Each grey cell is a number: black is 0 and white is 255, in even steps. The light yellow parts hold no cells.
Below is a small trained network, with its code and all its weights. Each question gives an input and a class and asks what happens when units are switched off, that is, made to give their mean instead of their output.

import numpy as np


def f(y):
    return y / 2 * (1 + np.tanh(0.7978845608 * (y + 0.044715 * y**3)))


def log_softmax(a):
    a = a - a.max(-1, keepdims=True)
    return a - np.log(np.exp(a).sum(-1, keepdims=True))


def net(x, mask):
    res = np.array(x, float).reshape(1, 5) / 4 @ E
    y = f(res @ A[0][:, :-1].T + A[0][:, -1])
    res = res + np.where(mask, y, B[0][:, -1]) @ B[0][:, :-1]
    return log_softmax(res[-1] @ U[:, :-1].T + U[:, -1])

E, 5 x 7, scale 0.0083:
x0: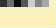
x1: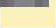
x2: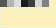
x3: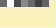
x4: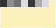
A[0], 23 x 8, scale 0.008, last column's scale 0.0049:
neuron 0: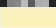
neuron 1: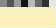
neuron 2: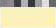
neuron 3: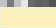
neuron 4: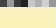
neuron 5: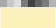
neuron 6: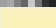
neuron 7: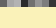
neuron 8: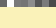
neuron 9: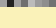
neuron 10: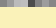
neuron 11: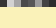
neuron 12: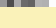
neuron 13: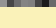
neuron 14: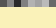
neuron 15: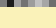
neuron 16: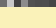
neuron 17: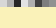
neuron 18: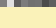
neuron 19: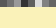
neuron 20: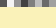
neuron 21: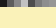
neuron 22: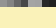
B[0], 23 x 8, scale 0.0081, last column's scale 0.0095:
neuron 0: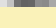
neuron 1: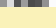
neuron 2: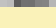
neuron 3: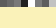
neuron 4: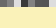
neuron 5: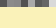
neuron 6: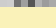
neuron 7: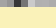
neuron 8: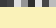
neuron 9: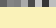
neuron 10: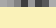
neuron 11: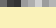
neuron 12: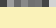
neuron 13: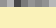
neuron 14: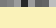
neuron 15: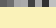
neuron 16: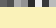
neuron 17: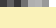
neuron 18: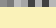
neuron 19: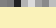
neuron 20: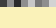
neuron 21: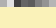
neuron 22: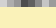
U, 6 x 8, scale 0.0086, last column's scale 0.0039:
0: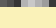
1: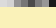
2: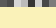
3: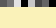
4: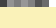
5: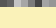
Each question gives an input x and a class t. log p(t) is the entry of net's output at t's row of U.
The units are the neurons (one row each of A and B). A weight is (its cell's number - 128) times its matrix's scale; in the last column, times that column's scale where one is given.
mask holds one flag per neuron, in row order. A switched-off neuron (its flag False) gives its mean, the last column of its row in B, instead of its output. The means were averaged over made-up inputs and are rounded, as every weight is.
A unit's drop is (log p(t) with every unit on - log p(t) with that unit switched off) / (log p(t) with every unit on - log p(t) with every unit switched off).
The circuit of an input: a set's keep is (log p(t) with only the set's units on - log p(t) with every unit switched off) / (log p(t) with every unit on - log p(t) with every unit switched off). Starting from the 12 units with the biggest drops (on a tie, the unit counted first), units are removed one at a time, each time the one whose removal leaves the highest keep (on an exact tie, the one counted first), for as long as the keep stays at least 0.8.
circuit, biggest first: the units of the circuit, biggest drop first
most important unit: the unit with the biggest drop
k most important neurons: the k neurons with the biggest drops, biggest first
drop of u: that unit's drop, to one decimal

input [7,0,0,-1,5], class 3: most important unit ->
neuron 4
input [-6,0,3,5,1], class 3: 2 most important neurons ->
(neuron 5; neuron 10)
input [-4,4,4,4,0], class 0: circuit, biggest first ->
(neuron 11; neuron 20)
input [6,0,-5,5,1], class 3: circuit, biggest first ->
(neuron 14; neuron 4)
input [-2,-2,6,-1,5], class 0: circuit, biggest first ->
(neuron 19; neuron 20)
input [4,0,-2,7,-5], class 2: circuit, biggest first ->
(neuron 8; neuron 16)
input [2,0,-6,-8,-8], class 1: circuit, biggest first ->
(neuron 1; neuron 22)
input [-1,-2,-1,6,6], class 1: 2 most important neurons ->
(neuron 2; neuron 21)
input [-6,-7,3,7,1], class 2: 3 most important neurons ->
(neuron 8; neuron 18; neuron 16)
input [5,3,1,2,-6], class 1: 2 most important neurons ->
(neuron 1; neuron 6)
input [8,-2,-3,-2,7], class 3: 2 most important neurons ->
(neuron 14; neuron 4)
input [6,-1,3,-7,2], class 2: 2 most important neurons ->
(neuron 15; neuron 9)
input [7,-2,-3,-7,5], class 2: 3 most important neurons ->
(neuron 15; neuron 9; neuron 3)
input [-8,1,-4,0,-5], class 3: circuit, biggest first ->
(neuron 3)
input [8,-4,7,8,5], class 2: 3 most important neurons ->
(neuron 8; neuron 4; neuron 16)
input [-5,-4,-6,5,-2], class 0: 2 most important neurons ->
(neuron 17; neuron 4)
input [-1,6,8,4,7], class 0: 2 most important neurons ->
(neuron 11; neuron 20)
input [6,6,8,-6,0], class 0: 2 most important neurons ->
(neuron 19; neuron 7)
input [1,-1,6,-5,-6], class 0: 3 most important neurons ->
(neuron 19; neuron 7; neuron 20)
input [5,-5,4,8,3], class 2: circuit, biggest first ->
(neuron 8)
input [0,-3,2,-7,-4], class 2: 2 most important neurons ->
(neuron 15; neuron 9)
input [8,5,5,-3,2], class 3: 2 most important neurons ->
(neuron 4; neuron 14)
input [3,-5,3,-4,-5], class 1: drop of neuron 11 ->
0.1
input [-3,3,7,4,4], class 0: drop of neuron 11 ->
0.2
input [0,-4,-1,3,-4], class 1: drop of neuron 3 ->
0.2
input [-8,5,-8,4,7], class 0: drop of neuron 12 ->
0.1
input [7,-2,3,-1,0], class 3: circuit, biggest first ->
(neuron 4)
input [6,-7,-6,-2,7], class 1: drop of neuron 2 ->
0.3
